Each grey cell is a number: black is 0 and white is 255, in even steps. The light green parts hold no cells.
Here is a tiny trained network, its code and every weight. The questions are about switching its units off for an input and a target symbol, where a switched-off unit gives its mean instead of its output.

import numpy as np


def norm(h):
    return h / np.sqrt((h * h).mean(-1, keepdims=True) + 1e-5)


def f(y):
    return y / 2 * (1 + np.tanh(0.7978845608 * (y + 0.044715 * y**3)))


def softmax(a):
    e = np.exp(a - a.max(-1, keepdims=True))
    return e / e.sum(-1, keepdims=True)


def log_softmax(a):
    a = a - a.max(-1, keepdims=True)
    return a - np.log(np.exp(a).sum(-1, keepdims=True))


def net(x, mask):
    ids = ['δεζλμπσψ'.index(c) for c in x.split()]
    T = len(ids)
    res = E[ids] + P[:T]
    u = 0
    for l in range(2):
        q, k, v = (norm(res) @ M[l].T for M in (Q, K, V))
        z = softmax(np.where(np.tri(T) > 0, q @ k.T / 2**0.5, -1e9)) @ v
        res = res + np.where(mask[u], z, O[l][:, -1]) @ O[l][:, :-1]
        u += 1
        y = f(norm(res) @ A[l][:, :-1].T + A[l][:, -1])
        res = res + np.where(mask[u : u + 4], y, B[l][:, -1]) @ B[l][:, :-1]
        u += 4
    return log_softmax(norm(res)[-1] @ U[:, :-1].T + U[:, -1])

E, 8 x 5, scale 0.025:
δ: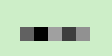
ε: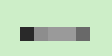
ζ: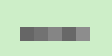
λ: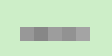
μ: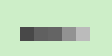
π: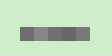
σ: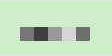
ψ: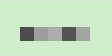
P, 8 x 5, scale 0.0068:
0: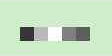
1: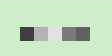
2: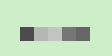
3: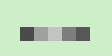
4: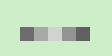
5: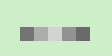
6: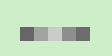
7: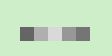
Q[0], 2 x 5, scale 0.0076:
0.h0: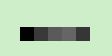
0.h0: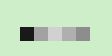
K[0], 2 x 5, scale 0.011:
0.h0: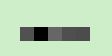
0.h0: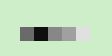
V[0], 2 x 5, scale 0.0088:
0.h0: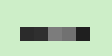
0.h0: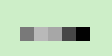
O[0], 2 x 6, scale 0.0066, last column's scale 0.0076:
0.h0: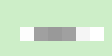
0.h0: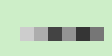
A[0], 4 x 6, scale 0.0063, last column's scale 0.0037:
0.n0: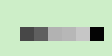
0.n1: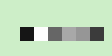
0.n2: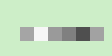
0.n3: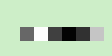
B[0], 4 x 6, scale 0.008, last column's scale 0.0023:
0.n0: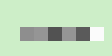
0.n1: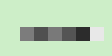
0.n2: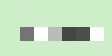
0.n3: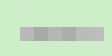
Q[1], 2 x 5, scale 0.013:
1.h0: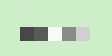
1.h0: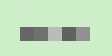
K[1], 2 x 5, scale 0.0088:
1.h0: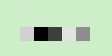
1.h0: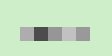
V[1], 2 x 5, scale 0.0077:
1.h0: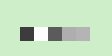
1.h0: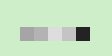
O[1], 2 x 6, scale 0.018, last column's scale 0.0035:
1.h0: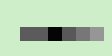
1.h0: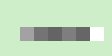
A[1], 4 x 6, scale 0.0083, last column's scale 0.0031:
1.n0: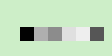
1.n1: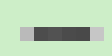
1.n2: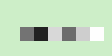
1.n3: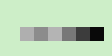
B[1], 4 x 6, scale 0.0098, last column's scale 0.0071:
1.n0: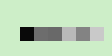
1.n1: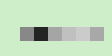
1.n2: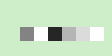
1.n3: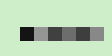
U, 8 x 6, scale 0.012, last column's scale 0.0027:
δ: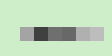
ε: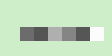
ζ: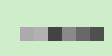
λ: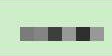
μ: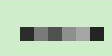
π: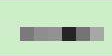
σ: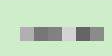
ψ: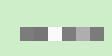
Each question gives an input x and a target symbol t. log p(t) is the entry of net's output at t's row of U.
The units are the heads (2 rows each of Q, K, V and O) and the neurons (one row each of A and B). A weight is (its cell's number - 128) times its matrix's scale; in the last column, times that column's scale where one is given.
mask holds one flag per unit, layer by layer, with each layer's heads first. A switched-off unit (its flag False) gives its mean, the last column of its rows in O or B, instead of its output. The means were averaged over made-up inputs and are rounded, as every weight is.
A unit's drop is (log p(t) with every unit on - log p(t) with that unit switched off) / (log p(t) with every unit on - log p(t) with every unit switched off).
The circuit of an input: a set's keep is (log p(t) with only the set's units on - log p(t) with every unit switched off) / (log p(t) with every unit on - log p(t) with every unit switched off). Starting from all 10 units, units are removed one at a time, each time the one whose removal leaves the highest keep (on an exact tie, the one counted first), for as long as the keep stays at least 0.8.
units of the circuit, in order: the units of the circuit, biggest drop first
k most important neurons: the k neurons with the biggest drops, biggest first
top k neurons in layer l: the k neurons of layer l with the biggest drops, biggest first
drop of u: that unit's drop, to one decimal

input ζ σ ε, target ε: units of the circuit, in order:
1.n2, 0.n1
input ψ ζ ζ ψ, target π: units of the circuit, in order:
0.h0, 1.n2, 1.h0, 1.n0
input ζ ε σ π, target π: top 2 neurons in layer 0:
0.n2, 0.n1
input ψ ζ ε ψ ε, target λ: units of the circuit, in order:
1.h0, 0.h0, 1.n2
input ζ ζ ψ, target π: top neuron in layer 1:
1.n2
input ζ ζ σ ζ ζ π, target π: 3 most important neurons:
0.n2, 1.n2, 0.n0
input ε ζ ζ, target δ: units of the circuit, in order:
1.h0, 1.n1, 1.n2, 1.n0
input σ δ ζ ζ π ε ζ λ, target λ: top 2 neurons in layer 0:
0.n1, 0.n0
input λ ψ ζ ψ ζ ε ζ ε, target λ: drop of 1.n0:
0.1
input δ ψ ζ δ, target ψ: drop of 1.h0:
1.4
